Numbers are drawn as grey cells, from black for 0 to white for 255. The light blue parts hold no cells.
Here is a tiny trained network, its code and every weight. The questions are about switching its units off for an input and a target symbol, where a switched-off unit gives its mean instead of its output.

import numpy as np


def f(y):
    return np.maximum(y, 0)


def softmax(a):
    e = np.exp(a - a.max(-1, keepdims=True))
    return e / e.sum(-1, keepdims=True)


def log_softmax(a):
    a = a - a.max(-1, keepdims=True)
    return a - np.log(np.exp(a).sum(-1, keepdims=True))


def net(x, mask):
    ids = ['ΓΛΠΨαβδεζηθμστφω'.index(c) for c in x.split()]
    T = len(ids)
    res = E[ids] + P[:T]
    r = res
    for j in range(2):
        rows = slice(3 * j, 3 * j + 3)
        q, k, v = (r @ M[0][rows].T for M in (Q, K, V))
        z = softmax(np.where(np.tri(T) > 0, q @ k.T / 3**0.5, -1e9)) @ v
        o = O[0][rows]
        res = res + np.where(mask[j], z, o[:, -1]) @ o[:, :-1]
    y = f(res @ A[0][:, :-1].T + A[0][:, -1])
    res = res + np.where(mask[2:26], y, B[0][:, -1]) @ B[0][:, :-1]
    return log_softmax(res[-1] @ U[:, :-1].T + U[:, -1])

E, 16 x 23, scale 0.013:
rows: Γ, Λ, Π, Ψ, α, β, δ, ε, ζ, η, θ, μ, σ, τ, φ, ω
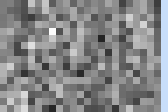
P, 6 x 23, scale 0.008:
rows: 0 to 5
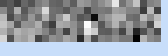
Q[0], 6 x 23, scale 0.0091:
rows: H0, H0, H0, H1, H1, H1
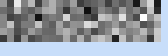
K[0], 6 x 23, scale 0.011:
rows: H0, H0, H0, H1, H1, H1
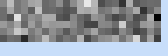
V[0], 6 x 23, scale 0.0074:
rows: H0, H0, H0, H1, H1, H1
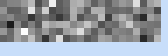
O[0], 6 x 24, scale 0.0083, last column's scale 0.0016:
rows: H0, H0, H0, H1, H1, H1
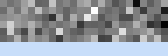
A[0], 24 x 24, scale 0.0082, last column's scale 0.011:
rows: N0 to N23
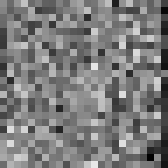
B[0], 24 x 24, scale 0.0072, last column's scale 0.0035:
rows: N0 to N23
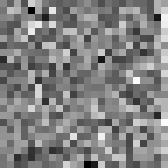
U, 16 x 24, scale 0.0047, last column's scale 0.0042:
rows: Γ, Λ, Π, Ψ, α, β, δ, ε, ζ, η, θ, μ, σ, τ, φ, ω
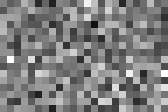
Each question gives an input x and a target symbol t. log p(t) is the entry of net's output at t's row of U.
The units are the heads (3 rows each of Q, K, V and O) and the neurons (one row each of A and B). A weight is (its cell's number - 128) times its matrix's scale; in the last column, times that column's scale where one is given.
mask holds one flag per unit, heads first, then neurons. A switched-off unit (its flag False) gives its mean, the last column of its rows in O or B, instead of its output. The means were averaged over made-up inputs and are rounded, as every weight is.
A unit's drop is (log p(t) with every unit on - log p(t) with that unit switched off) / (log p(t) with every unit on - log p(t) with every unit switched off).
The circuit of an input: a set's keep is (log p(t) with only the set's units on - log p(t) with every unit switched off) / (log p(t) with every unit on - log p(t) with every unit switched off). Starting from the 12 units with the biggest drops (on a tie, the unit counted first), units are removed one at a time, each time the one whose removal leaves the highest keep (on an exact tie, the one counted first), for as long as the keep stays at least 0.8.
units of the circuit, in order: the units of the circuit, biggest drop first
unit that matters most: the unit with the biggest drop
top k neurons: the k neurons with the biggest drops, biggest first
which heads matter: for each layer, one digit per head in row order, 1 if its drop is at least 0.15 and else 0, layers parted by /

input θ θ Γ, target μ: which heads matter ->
10
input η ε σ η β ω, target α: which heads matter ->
10
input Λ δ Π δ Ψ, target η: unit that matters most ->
H0
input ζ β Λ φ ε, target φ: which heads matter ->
01
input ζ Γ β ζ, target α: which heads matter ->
10
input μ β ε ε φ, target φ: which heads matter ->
01
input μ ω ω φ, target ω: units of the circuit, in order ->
H1, N5, N10
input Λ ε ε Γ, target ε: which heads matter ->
10
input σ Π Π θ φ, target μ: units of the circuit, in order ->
H0, N7
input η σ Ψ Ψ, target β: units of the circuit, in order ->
H0, N8
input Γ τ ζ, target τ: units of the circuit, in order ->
H1, N5
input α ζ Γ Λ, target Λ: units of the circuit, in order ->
H0, N4
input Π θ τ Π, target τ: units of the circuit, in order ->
H1, N5
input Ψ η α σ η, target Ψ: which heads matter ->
10
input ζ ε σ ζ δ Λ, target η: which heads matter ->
10
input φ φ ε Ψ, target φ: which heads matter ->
01
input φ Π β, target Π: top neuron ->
N1
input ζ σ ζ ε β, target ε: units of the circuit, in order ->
N23, H0
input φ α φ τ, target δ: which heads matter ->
11
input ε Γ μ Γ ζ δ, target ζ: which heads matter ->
11
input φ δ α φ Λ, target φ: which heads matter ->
01
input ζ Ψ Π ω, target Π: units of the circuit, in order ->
H0, N1
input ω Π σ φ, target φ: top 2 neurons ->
N18, N17
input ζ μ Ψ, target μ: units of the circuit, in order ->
N20, H1
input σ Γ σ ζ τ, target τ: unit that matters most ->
N22
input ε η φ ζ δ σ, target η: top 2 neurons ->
N9, N19
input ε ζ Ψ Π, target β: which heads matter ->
10
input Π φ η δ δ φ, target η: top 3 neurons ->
N9, N17, N19
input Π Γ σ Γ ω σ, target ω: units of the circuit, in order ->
H1, N5
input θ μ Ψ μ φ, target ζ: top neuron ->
N17
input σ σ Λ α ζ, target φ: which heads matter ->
10
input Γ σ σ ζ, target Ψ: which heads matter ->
10
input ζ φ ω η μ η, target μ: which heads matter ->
01
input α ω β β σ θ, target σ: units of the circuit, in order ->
H1
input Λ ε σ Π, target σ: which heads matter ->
01
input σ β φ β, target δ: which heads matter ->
11
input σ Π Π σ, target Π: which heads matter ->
10
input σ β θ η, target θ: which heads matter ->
01
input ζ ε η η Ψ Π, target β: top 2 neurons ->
N8, N11
